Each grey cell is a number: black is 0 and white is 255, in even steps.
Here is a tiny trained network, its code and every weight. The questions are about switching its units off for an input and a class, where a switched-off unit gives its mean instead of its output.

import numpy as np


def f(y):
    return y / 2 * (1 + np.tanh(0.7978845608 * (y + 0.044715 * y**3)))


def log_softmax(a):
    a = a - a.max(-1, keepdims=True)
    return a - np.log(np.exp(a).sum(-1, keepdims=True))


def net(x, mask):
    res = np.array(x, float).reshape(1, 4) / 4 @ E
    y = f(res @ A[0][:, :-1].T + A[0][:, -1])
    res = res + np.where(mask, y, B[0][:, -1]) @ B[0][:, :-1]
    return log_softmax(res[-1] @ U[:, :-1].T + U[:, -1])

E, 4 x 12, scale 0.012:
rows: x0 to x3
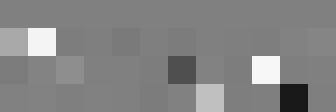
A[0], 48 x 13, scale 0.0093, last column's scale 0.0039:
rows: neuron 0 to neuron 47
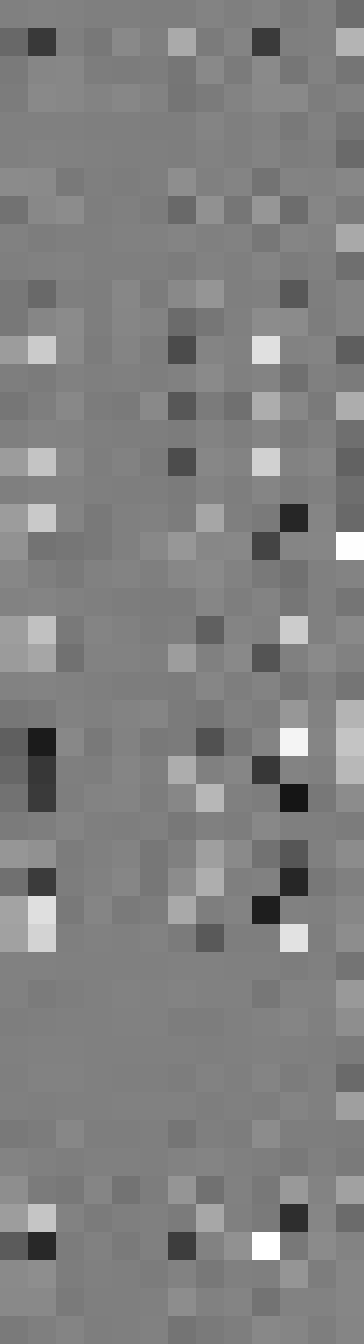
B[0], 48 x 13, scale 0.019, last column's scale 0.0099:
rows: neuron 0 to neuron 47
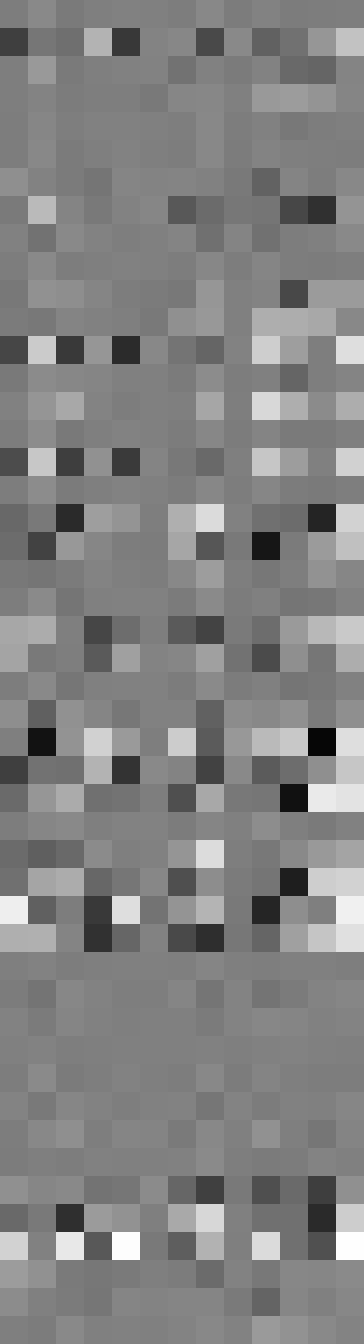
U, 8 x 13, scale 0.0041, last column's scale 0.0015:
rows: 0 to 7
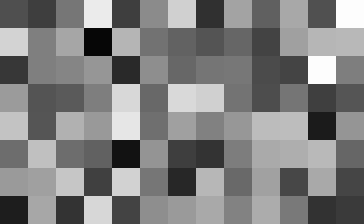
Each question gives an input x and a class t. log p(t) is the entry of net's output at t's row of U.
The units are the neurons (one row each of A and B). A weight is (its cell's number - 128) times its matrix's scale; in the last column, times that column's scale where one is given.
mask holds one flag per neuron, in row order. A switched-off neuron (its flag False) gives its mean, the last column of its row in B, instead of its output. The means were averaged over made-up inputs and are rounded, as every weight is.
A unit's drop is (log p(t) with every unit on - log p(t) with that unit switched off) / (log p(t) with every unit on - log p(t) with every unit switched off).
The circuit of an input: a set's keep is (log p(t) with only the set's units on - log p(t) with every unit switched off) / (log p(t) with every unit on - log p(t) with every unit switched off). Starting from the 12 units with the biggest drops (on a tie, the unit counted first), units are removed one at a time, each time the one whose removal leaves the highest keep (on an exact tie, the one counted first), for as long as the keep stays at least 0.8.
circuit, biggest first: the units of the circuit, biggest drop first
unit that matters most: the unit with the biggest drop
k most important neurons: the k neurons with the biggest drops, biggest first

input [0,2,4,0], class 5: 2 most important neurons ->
(neuron 26; neuron 18)
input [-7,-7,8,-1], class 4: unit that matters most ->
neuron 26
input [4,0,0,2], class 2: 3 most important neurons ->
(neuron 44; neuron 26; neuron 32)
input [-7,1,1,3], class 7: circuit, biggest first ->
(neuron 32; neuron 33)
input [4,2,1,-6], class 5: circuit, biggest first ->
(neuron 32; neuron 33)
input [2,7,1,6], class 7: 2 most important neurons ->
(neuron 12; neuron 16)
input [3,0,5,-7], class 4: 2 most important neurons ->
(neuron 26; neuron 44)
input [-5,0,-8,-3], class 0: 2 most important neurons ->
(neuron 27; neuron 1)
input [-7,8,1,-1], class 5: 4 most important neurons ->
(neuron 12; neuron 16; neuron 44; neuron 33)
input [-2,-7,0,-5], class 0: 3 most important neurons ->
(neuron 27; neuron 1; neuron 32)
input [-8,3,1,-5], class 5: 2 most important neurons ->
(neuron 44; neuron 32)
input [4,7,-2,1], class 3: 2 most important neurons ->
(neuron 18; neuron 43)
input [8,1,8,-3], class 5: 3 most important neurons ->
(neuron 12; neuron 16; neuron 32)
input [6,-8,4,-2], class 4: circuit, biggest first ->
(neuron 26)
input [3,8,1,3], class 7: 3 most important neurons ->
(neuron 12; neuron 16; neuron 44)
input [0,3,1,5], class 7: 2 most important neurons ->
(neuron 44; neuron 32)
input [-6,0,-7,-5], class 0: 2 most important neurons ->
(neuron 26; neuron 27)
